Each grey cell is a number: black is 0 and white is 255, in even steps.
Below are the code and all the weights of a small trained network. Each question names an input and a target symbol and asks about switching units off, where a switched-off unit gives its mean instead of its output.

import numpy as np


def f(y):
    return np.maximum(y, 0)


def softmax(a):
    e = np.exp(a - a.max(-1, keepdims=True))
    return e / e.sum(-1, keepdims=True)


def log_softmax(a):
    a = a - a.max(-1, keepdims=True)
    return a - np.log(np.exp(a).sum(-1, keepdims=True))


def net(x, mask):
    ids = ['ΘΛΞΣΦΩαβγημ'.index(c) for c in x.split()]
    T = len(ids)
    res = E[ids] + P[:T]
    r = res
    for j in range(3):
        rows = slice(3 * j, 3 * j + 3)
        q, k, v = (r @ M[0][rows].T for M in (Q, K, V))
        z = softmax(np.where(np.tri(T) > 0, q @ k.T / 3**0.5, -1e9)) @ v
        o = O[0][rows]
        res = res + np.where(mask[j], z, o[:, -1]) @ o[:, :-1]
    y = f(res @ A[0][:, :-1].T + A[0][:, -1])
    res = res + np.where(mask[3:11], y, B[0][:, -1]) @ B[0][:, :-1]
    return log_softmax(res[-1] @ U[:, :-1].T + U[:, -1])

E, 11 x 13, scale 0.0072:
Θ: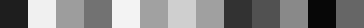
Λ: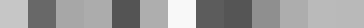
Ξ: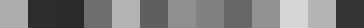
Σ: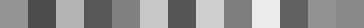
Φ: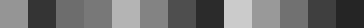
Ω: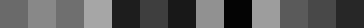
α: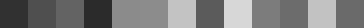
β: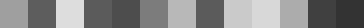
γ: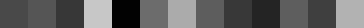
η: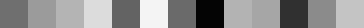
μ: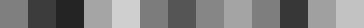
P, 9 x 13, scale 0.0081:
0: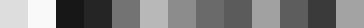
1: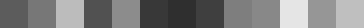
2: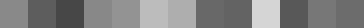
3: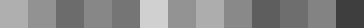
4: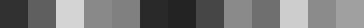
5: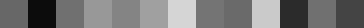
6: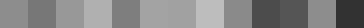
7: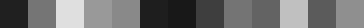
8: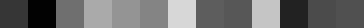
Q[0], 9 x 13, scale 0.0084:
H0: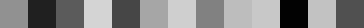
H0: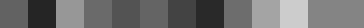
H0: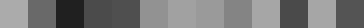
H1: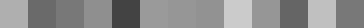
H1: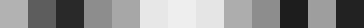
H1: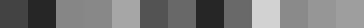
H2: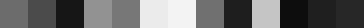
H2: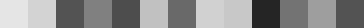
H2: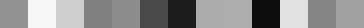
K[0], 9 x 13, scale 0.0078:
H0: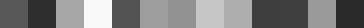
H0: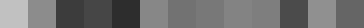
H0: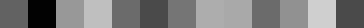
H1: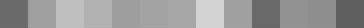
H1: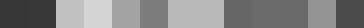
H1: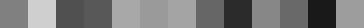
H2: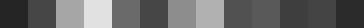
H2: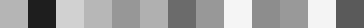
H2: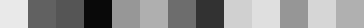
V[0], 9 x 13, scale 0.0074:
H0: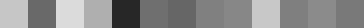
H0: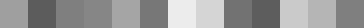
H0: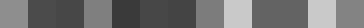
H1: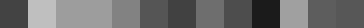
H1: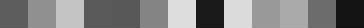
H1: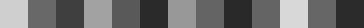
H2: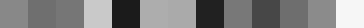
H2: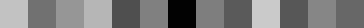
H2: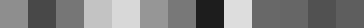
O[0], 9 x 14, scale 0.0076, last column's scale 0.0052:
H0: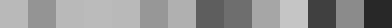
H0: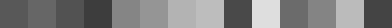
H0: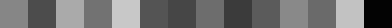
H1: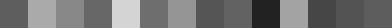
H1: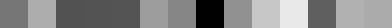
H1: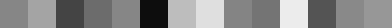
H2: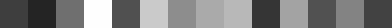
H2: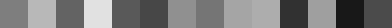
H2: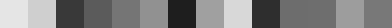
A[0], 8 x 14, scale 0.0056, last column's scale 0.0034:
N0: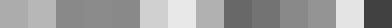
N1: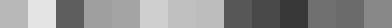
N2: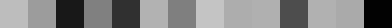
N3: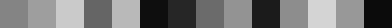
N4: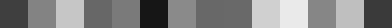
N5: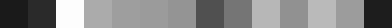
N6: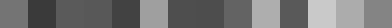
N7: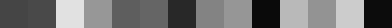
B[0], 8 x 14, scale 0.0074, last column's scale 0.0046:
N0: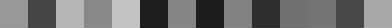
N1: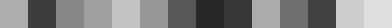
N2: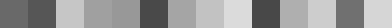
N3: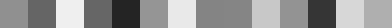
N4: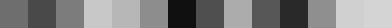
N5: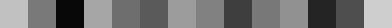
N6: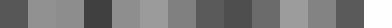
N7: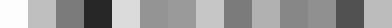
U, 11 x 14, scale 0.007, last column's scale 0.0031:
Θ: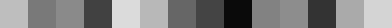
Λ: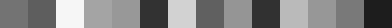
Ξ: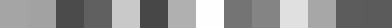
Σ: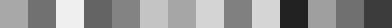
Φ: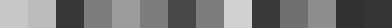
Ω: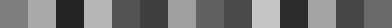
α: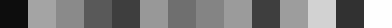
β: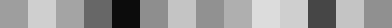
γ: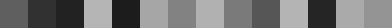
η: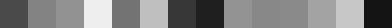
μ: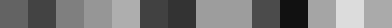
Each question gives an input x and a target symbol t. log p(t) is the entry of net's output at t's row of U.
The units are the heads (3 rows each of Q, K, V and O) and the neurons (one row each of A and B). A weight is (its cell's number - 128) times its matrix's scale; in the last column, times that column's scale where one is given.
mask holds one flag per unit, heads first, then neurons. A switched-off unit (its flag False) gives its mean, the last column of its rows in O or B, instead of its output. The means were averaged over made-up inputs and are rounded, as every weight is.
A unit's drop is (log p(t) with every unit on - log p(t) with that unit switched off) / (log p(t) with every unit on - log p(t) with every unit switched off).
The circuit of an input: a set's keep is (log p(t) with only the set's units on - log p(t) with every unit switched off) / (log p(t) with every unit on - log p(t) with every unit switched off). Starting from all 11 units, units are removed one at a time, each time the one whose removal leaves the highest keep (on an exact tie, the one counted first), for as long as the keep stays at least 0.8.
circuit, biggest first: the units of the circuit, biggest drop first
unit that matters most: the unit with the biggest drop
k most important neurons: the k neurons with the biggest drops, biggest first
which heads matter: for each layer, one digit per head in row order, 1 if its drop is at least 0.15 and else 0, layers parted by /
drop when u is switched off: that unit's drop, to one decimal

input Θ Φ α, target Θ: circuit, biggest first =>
H2, H0
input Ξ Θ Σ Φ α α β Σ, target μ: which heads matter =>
010
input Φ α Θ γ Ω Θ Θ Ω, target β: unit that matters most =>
N3
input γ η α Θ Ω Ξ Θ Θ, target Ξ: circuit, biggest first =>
N7, H2, H1
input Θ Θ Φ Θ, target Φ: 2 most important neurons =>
N2, N1
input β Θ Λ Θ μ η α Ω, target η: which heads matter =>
010
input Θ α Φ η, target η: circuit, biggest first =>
H2, H1, N1
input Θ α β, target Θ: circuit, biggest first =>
H2, H0
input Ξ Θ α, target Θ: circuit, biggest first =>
H2, H1
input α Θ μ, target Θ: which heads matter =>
001
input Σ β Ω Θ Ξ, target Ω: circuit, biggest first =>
H2, N5
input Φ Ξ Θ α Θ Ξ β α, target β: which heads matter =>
101
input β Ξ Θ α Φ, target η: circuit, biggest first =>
N4, H1
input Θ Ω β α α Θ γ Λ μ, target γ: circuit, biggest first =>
H2
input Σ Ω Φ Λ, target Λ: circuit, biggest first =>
N0, N2, H1
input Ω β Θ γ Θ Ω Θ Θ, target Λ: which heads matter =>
111
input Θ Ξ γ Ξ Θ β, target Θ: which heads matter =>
101
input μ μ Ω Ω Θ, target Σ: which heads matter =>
010
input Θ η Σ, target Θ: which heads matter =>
101
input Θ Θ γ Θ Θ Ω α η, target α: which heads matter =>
100
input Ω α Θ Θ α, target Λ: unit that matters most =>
H1
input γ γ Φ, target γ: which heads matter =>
001
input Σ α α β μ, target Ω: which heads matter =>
011
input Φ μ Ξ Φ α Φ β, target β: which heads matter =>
111
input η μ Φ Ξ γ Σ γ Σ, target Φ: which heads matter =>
101
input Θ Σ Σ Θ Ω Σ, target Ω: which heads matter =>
001
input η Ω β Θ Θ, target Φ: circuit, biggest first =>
H2, N7, H0
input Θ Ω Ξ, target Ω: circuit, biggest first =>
H2
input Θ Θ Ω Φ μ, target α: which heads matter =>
100
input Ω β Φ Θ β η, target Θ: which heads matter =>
001
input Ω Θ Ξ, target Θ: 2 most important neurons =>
N2, N4
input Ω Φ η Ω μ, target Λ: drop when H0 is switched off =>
0.4
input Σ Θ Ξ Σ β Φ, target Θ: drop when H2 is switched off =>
0.4
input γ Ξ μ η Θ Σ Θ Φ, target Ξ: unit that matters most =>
N7
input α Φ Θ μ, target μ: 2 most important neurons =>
N2, N1
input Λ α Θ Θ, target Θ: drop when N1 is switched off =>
0.3
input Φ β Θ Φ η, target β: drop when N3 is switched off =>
0.7
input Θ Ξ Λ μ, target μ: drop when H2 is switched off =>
0.2
